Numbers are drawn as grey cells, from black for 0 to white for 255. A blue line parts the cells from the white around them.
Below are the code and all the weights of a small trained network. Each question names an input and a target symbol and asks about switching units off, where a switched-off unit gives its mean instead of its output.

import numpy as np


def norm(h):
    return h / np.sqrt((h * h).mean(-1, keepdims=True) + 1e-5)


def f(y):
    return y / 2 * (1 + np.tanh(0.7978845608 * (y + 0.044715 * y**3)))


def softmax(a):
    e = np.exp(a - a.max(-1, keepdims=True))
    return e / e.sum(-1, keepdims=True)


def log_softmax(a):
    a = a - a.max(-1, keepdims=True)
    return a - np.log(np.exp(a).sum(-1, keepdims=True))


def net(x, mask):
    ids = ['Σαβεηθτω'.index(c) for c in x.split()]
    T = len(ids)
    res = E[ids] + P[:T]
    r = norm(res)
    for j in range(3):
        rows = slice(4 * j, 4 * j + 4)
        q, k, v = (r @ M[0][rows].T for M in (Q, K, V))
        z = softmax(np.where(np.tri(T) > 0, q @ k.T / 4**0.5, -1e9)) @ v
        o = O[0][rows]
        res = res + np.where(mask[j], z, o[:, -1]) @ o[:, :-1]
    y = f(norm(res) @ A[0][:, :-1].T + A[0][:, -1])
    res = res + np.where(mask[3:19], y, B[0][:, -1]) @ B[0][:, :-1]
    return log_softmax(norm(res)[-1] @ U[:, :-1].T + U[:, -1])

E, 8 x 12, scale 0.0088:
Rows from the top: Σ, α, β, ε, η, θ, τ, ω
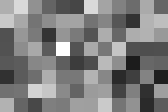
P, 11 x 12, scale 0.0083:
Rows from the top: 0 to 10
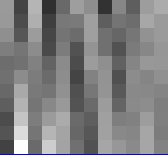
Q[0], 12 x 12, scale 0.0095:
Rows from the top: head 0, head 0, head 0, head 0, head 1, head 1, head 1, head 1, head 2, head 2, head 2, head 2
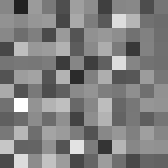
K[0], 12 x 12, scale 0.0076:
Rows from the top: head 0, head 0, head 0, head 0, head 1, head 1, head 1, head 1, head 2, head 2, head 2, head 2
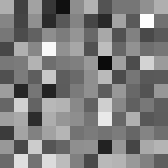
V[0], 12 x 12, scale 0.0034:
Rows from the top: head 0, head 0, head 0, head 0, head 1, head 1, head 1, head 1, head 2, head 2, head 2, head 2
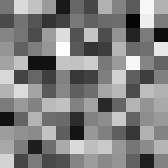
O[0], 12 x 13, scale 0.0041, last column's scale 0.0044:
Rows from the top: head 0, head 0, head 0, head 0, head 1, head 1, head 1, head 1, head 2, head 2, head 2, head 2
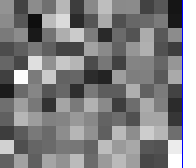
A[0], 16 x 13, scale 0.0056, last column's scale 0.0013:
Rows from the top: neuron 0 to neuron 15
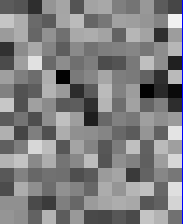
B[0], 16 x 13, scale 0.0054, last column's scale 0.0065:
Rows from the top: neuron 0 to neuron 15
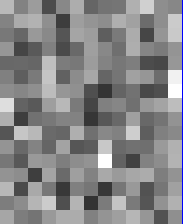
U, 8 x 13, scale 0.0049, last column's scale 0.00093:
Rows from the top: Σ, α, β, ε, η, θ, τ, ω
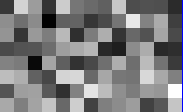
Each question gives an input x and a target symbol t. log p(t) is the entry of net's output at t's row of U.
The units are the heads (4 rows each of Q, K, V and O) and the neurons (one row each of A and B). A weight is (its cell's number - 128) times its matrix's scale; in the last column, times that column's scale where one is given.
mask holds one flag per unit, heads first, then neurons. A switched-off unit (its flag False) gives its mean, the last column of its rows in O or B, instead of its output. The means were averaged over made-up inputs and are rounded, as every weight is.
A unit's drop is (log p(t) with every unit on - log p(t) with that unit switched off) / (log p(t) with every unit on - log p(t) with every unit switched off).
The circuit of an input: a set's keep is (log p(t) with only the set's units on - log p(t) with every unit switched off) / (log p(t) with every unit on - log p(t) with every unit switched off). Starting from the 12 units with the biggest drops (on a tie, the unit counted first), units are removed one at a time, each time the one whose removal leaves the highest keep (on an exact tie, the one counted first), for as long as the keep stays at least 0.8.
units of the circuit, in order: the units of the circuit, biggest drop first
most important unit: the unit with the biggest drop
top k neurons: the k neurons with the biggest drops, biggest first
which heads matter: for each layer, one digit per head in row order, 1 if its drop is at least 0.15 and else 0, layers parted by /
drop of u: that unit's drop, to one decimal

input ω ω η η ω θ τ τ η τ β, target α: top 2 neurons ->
(neuron 13; neuron 11)
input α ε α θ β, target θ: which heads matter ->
111
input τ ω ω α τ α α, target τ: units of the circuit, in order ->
(head 1; head 0; neuron 7; neuron 6)
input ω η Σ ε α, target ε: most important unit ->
head 0
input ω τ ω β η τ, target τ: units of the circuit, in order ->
(head 2; head 1; neuron 6)
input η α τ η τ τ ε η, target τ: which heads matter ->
111
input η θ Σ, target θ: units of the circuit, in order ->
(head 0; head 2; neuron 5)
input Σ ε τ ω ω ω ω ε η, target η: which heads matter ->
010
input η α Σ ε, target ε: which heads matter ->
101
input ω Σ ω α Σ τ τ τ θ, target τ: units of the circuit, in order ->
(head 1; head 2; neuron 6)
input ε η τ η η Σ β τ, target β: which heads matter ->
000
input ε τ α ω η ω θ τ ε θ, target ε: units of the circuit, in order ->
(head 2; neuron 14)
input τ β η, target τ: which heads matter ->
001
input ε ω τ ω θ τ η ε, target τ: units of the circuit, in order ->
(head 2; head 1; neuron 6)
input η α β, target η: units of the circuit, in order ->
(head 1; head 0)
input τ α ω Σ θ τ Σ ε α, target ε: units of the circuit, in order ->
(head 2; head 1; head 0; neuron 4)
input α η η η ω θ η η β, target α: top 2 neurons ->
(neuron 13; neuron 0)
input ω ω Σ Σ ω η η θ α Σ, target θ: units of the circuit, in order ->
(head 0; neuron 0; head 1)
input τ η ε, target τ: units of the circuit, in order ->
(head 2; neuron 6; head 1)
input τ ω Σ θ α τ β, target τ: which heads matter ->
011
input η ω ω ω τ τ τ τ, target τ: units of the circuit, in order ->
(head 2; head 1)
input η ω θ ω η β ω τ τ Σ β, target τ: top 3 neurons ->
(neuron 6; neuron 7; neuron 4)
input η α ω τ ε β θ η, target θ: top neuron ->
(neuron 0)
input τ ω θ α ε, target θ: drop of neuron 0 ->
0.3
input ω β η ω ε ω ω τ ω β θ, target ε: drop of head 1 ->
0.2
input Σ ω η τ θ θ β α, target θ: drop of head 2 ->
0.2
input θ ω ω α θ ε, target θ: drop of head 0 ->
0.5
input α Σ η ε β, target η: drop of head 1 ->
0.7
